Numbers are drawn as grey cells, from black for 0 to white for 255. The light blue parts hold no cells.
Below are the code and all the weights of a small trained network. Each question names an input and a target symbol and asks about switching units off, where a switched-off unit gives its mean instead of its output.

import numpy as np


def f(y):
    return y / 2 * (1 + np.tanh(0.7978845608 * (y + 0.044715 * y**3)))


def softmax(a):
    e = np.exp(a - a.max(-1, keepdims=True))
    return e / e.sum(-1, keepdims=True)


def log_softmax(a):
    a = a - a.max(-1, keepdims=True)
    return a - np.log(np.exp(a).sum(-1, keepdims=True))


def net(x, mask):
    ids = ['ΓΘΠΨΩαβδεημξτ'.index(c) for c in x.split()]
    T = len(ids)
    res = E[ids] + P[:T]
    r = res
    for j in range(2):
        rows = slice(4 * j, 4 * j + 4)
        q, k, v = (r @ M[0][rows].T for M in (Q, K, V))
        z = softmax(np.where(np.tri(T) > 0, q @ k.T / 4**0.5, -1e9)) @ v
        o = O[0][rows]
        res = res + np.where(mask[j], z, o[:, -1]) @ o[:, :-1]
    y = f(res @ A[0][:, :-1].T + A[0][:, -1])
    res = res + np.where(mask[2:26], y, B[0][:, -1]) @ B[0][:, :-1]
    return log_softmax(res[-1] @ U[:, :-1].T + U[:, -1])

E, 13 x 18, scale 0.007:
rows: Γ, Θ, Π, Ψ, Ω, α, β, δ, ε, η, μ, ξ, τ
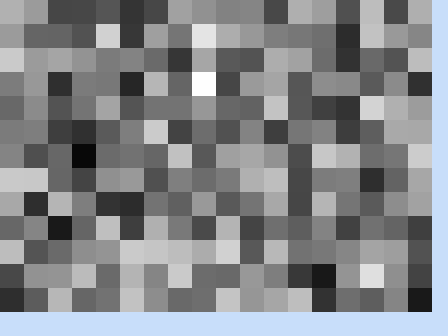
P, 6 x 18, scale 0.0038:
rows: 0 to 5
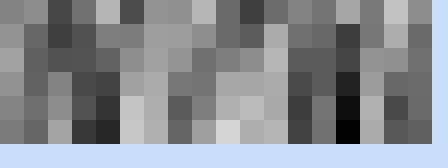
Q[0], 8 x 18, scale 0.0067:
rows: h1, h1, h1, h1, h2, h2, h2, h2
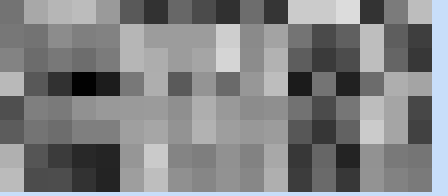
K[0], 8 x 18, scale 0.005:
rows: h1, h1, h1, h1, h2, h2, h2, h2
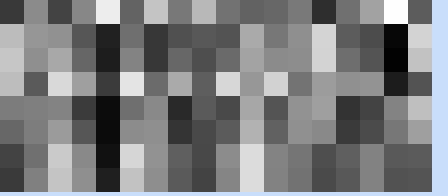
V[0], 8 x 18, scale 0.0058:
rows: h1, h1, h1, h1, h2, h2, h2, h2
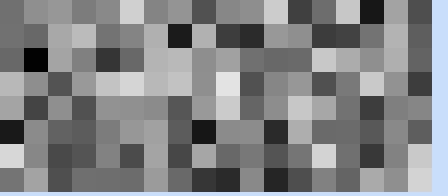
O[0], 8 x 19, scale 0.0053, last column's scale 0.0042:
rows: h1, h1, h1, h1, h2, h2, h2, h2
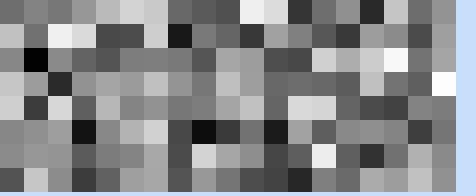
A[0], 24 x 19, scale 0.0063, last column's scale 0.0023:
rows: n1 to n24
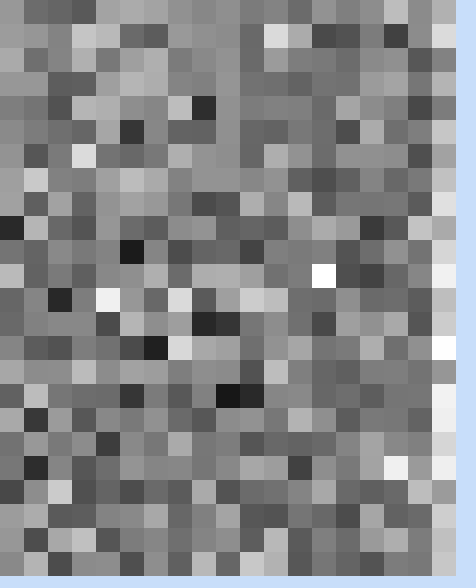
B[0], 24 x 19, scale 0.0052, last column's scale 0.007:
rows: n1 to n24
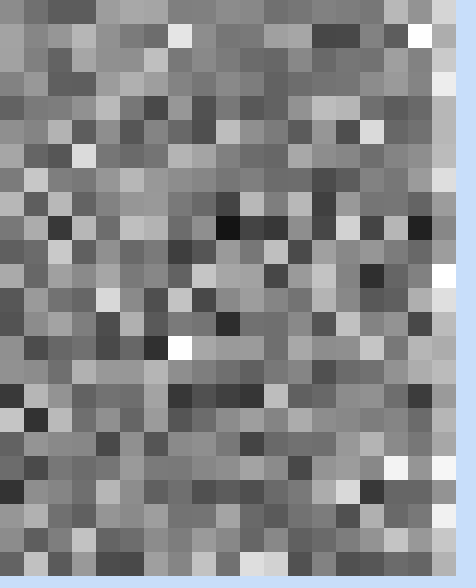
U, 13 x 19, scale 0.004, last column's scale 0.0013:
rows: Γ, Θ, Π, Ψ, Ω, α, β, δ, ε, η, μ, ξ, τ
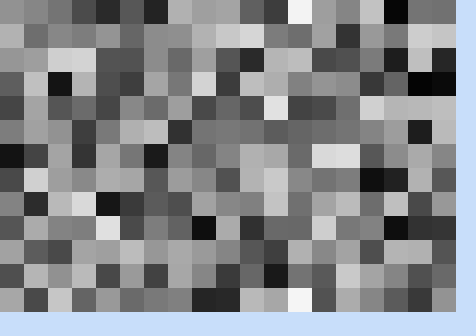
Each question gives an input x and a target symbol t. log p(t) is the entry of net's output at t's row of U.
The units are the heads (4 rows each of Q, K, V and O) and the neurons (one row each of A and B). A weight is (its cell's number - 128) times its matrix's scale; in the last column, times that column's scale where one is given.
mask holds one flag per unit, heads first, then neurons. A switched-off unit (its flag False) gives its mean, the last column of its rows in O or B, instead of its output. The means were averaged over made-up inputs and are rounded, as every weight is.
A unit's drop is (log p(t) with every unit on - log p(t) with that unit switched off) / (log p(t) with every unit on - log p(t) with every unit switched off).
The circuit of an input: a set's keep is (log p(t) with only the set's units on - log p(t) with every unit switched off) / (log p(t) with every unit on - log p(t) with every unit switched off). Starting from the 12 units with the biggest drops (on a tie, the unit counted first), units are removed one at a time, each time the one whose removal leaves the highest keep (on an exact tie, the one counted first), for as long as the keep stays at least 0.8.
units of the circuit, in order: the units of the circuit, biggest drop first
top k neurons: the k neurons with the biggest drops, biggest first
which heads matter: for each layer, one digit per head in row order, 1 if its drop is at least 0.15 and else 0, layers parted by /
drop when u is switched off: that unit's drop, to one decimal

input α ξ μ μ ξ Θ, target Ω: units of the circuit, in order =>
[h2, n12]
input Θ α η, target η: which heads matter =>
10
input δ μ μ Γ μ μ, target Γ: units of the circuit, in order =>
[h1, n15, h2]
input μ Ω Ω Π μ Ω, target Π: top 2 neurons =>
[n2, n20]
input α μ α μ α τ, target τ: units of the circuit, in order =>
[h2, n9, n18]
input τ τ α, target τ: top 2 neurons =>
[n9, n18]
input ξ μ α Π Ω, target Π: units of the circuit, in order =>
[h1, n2]
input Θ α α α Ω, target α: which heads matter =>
01
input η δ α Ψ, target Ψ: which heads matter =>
10
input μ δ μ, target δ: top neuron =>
[n13]
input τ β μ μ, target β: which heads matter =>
10
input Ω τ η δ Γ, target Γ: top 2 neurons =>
[n15, n20]
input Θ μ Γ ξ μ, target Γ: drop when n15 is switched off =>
0.3
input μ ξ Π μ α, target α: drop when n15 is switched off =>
0.1
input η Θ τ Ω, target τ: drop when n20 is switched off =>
0.0
